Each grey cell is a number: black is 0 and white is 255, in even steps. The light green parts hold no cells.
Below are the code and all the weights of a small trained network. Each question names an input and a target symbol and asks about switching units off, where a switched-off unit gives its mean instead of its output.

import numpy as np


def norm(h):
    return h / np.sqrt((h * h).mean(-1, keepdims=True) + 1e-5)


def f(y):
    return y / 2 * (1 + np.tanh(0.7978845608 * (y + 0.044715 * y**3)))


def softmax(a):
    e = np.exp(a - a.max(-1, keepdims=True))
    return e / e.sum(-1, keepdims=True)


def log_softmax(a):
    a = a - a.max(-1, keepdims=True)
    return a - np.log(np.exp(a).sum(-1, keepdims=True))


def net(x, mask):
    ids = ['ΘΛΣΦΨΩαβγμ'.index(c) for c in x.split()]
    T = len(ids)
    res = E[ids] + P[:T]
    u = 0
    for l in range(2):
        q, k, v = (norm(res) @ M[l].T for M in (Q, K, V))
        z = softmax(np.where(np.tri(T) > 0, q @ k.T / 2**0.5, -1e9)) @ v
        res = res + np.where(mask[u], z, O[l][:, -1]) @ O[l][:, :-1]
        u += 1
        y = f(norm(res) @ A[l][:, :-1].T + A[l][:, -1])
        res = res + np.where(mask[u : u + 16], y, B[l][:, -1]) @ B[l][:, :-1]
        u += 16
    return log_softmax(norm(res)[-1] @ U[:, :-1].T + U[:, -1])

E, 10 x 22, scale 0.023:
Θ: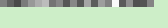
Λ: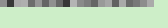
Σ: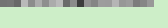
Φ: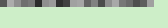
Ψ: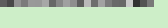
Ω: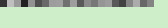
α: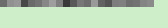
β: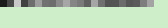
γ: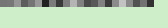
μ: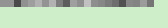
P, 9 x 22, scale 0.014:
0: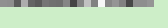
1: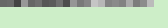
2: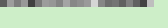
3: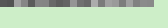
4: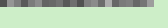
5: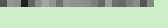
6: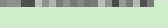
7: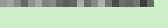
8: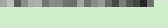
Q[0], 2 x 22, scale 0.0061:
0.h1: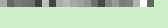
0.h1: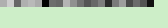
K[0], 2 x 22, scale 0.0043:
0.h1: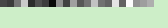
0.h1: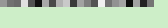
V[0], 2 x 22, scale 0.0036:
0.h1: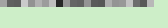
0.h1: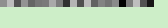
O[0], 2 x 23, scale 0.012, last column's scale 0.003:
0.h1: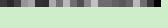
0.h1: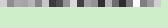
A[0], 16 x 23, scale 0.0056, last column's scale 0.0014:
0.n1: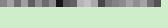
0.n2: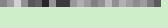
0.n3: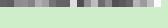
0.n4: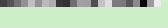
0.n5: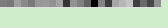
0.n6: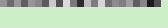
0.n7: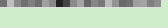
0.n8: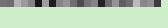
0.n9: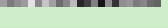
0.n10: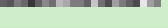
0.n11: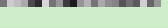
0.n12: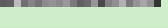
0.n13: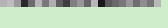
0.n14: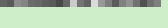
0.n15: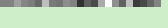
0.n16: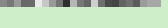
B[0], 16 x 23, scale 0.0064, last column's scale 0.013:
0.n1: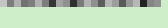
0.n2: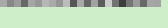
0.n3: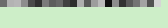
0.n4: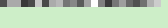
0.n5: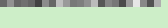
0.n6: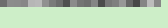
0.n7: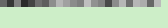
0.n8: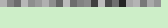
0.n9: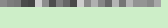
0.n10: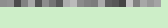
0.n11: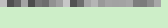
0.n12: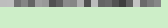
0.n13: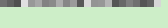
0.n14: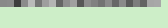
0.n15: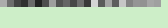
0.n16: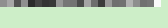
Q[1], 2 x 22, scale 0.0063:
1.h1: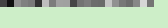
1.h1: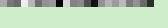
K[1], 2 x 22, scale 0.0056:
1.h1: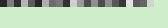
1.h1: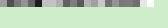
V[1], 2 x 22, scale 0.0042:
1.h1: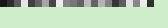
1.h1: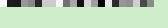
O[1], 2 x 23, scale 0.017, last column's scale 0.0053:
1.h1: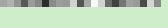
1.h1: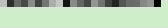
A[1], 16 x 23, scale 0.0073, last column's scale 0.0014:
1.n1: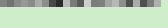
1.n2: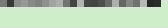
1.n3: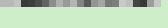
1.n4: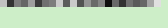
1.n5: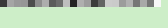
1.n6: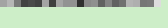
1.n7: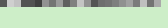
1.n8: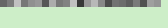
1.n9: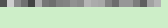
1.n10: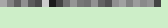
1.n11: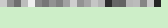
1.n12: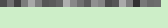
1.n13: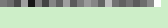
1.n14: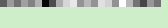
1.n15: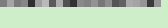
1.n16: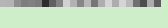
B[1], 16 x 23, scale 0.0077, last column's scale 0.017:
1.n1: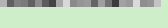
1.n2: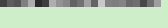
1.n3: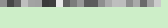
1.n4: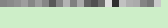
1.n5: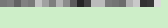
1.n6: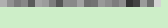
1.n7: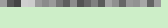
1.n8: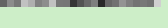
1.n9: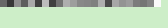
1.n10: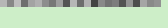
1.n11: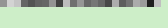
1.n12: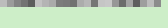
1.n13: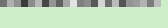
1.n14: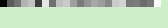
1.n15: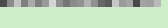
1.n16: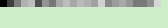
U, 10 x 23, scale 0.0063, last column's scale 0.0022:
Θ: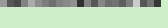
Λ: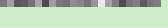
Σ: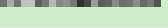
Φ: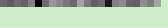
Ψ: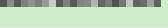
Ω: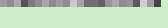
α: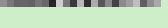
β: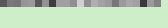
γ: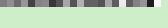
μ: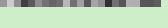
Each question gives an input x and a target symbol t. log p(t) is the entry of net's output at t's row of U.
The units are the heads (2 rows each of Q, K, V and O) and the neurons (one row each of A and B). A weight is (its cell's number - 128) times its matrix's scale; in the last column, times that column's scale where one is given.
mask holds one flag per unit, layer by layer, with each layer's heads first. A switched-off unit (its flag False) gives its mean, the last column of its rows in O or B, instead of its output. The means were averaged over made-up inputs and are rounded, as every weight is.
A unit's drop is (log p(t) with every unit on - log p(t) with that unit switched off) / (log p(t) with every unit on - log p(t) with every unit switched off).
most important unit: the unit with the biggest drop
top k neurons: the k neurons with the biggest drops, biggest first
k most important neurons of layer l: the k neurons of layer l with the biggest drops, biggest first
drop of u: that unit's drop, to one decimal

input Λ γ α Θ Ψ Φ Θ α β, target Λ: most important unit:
0.h1
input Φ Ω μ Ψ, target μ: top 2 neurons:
[0.n3 0.n9]
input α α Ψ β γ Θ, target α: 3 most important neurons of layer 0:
[0.n5 0.n13 0.n4]
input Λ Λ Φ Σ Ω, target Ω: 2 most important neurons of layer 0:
[0.n3 0.n5]
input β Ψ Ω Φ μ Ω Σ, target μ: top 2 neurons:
[0.n3 1.n14]
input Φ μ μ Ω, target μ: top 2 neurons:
[0.n3 0.n8]
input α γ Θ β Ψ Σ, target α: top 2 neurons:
[0.n5 1.n4]
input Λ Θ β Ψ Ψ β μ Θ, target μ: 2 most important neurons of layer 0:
[0.n3 0.n10]
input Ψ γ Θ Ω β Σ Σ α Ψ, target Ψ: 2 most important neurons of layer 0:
[0.n14 0.n3]
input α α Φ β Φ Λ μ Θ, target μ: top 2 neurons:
[0.n3 0.n9]
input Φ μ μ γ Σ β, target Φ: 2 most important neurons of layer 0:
[0.n14 0.n3]
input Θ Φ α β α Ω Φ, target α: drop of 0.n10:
1.0
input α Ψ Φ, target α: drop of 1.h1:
1.0
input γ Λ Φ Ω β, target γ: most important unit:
1.h1
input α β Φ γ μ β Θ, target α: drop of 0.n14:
0.0
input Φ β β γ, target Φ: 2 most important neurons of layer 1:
[1.n2 1.n5]
